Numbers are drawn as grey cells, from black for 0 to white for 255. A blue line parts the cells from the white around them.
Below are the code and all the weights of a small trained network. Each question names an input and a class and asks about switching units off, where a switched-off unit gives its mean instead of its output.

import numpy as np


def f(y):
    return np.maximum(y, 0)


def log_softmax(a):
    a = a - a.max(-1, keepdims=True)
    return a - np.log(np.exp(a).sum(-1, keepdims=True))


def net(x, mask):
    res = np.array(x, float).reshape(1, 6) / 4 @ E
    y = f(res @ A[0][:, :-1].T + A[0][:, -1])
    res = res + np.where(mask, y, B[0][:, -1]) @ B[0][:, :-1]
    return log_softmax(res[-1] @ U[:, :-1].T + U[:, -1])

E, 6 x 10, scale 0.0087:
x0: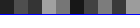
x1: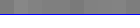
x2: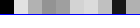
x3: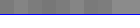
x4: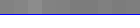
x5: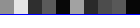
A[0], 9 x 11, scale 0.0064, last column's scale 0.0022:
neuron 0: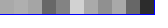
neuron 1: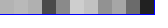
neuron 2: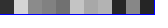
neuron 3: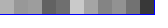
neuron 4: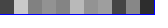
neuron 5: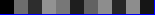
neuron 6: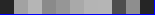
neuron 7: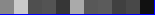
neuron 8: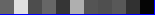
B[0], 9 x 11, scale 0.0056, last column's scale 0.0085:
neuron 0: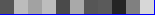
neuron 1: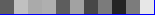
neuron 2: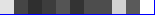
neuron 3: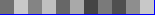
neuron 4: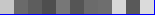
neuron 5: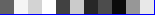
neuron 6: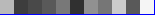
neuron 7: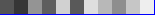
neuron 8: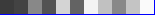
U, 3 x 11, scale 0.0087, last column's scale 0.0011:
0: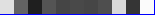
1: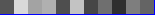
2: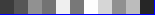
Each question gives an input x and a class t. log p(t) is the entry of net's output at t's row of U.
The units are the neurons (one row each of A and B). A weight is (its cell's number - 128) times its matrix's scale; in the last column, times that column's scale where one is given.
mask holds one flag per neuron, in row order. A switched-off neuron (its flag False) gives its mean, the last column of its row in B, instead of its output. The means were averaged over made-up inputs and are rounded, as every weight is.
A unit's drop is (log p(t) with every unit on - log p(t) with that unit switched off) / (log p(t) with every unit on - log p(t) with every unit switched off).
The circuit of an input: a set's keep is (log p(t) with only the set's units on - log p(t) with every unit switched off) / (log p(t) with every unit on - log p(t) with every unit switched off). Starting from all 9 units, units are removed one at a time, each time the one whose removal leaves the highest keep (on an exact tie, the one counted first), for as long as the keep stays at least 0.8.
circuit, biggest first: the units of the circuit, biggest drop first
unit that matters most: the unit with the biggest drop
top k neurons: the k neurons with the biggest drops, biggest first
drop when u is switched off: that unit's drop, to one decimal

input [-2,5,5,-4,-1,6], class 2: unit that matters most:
neuron 8
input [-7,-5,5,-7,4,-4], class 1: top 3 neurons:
neuron 1; neuron 0; neuron 3
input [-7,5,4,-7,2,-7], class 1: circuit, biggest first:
neuron 1; neuron 0
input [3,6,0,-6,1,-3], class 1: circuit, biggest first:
neuron 8; neuron 2
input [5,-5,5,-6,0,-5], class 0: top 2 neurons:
neuron 6; neuron 2
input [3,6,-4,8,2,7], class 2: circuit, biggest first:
neuron 8; neuron 7
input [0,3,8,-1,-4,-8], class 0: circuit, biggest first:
neuron 2; neuron 6; neuron 4
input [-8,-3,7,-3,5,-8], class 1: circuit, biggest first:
neuron 1; neuron 0
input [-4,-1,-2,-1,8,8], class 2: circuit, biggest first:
neuron 8; neuron 7
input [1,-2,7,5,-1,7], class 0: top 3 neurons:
neuron 2; neuron 4; neuron 6
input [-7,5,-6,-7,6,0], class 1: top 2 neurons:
neuron 2; neuron 6
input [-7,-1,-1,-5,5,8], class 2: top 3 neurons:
neuron 8; neuron 7; neuron 5
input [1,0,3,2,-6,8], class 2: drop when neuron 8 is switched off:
0.3
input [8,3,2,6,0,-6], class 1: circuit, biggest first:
neuron 5
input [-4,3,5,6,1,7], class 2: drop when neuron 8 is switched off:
0.8
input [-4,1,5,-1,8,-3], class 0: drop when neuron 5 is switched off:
0.1
